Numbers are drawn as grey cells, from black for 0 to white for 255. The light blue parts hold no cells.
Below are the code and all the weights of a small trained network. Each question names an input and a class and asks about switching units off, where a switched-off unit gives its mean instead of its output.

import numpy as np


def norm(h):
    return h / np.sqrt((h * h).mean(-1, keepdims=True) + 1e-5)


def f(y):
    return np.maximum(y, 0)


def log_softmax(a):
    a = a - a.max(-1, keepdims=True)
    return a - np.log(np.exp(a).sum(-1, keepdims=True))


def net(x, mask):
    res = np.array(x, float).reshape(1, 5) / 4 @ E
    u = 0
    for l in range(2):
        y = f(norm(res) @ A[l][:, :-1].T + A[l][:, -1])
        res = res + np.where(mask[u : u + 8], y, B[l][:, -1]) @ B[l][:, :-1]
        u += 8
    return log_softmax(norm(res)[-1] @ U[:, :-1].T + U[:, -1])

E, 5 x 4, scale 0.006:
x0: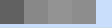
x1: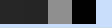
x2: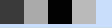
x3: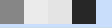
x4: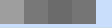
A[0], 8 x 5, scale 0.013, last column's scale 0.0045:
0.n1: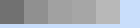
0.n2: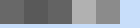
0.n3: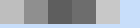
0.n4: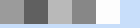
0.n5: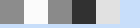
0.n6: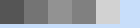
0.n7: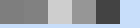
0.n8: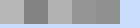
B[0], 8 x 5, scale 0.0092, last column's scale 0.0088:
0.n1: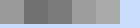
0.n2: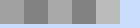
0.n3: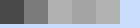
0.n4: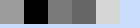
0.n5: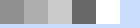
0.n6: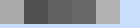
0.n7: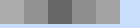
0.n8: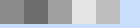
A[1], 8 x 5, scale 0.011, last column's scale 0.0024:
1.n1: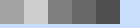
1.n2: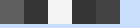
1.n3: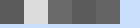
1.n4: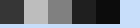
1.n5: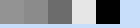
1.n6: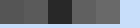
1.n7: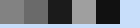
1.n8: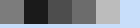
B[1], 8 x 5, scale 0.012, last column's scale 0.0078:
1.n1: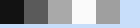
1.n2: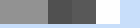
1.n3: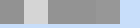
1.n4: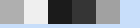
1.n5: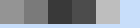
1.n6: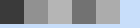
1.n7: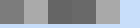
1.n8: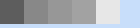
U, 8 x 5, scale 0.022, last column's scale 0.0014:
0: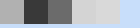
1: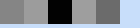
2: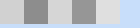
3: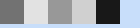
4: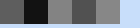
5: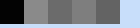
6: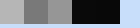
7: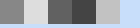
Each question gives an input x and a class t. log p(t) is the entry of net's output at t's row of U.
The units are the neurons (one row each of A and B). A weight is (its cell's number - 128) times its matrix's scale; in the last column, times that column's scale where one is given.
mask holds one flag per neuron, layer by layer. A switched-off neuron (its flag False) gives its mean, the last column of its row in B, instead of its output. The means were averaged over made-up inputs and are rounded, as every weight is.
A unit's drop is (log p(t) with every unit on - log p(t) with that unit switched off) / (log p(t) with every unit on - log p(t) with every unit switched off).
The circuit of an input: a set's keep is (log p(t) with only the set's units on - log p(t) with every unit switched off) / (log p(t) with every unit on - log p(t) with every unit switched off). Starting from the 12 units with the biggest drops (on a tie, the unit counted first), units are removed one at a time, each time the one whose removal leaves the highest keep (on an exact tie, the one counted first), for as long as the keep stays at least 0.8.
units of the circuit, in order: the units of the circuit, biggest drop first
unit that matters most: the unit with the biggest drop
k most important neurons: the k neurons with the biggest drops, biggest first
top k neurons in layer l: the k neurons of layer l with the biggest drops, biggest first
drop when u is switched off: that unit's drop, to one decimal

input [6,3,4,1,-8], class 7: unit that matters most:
0.n4
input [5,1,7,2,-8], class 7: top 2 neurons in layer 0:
(0.n8 0.n7)
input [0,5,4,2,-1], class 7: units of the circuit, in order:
(0.n4 1.n4)
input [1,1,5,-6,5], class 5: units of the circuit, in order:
(1.n6 0.n8)
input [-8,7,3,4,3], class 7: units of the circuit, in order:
(1.n4 0.n4)
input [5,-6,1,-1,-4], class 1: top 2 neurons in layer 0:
(0.n5 0.n4)
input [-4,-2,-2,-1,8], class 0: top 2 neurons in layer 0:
(0.n5 0.n8)
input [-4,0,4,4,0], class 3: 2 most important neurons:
(1.n1 0.n4)
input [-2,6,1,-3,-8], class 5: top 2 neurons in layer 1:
(1.n8 1.n6)
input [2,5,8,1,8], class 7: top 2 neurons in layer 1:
(1.n4 1.n1)
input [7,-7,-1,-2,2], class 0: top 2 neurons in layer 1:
(1.n2 1.n4)
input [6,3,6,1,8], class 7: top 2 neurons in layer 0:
(0.n4 0.n8)
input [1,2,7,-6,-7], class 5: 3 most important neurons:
(1.n6 0.n8 1.n2)
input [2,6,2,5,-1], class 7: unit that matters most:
1.n4
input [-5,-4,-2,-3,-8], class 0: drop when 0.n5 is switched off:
0.2
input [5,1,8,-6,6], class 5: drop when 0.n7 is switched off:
0.1
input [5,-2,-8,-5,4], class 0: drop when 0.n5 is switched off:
0.1
